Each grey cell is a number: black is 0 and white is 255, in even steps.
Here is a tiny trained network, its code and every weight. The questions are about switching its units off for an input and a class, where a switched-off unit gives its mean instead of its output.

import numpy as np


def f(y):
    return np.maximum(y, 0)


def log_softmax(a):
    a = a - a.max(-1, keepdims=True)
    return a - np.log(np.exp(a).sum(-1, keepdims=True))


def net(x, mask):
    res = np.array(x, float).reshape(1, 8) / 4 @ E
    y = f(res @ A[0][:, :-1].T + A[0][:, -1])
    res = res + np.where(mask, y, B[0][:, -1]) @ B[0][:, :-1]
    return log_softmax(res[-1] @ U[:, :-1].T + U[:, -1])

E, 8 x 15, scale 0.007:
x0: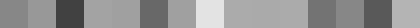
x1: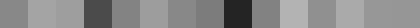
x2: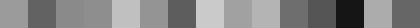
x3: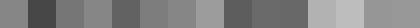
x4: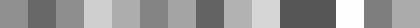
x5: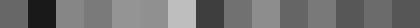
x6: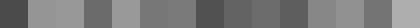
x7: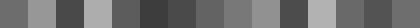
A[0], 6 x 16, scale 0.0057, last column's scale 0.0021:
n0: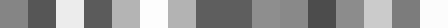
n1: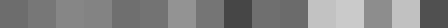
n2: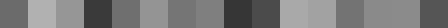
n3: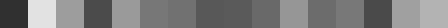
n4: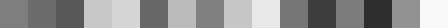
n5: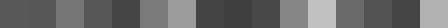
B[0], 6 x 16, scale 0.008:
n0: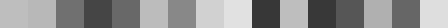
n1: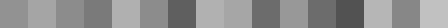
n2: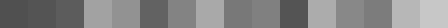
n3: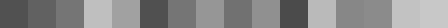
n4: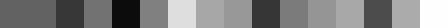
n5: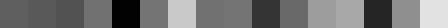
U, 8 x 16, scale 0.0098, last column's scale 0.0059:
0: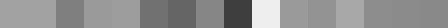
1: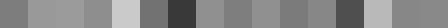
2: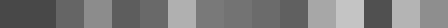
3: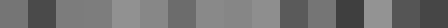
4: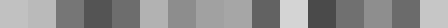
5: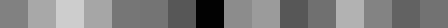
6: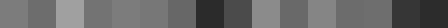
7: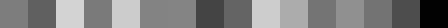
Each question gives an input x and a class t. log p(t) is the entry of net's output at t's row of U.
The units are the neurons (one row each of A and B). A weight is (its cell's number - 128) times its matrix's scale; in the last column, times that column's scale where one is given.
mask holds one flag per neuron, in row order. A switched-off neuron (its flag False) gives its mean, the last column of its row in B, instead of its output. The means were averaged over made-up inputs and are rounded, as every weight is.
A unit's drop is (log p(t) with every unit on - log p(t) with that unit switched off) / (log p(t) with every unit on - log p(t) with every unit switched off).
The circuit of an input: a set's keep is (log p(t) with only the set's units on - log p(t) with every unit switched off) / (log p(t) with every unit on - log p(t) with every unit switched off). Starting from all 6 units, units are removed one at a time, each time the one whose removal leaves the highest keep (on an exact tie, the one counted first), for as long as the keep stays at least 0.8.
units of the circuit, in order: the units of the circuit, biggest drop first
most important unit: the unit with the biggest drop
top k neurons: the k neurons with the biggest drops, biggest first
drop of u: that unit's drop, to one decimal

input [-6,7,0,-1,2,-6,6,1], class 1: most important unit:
n4
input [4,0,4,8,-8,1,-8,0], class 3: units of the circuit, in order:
[n0 n4]
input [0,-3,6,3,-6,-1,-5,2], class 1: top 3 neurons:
[n4 n0 n5]
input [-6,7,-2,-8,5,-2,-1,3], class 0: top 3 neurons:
[n4 n3 n5]
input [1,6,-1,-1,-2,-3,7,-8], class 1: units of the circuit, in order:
[n3 n4]
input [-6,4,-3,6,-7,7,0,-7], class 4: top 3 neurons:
[n0 n4 n1]
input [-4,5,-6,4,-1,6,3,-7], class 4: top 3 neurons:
[n0 n1 n4]
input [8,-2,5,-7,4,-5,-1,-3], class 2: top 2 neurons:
[n4 n0]
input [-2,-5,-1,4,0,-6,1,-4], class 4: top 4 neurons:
[n3 n2 n5 n4]
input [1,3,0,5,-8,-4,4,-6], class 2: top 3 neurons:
[n2 n3 n5]
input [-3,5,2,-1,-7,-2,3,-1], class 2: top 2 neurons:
[n2 n5]
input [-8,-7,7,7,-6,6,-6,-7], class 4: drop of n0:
0.7
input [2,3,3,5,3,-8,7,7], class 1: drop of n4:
0.2
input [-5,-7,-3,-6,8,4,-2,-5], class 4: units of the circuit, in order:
[n0]
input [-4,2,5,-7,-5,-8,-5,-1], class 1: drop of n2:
0.1
